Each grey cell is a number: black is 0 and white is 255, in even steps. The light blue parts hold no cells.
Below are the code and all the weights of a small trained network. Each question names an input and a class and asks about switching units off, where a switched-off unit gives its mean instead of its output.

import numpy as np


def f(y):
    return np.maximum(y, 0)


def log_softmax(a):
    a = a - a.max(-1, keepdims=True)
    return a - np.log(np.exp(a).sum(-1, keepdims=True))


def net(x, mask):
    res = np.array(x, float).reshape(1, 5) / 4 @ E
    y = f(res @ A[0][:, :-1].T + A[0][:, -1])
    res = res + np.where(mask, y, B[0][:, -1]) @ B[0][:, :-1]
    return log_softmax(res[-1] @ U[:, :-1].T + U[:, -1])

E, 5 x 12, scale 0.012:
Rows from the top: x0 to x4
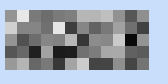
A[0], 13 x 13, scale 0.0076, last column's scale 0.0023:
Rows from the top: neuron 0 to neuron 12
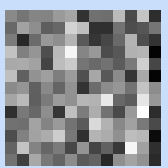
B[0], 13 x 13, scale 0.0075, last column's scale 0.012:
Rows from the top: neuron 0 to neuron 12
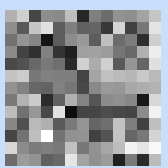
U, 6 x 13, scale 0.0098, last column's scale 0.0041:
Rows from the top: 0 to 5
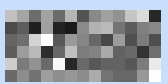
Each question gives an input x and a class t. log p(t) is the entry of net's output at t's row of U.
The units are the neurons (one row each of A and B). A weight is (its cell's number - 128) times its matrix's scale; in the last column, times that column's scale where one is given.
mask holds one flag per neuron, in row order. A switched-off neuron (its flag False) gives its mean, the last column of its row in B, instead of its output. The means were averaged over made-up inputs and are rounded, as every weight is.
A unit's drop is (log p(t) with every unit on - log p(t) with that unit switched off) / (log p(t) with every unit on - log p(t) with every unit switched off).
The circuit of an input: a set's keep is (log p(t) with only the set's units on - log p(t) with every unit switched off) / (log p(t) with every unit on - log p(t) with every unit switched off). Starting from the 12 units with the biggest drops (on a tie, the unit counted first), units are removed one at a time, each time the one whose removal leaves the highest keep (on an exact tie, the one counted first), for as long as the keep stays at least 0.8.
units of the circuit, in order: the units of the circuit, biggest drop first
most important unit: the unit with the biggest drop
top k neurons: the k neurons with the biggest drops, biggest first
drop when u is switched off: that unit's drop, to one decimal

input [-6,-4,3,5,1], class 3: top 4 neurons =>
neuron 3; neuron 12; neuron 2; neuron 4
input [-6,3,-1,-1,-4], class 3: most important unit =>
neuron 2
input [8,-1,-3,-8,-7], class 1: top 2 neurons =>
neuron 3; neuron 4
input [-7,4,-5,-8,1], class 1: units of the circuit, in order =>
neuron 3; neuron 4
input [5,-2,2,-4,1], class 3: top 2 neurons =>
neuron 7; neuron 11
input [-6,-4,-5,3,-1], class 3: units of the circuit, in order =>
neuron 2; neuron 3
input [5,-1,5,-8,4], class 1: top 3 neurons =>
neuron 4; neuron 3; neuron 11
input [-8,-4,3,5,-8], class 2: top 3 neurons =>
neuron 10; neuron 9; neuron 7
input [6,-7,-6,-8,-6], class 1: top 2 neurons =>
neuron 3; neuron 4
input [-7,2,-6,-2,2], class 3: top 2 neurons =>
neuron 2; neuron 12
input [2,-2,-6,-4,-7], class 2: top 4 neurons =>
neuron 10; neuron 9; neuron 5; neuron 0
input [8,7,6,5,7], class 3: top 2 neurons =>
neuron 7; neuron 8
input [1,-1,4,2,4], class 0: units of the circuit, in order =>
neuron 10; neuron 4
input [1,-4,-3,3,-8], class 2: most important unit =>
neuron 10
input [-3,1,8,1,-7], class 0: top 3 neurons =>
neuron 5; neuron 0; neuron 1
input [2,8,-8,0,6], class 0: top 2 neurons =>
neuron 11; neuron 8
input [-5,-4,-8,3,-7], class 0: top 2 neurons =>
neuron 11; neuron 1
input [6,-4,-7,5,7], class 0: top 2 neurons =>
neuron 11; neuron 10
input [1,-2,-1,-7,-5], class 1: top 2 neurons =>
neuron 3; neuron 4
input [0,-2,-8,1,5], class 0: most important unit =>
neuron 11
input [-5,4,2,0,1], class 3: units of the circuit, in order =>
neuron 8; neuron 2
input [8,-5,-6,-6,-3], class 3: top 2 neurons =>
neuron 7; neuron 4
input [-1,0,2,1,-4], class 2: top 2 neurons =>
neuron 11; neuron 8
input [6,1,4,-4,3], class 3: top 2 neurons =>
neuron 7; neuron 11
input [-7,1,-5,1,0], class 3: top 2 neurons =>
neuron 2; neuron 12
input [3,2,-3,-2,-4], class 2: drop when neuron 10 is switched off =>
0.4
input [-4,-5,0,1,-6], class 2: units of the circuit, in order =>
neuron 10
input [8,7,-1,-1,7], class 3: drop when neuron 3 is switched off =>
0.1
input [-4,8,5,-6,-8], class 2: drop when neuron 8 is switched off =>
0.3
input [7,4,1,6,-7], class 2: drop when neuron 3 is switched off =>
0.2
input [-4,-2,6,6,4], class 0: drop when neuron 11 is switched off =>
-0.1
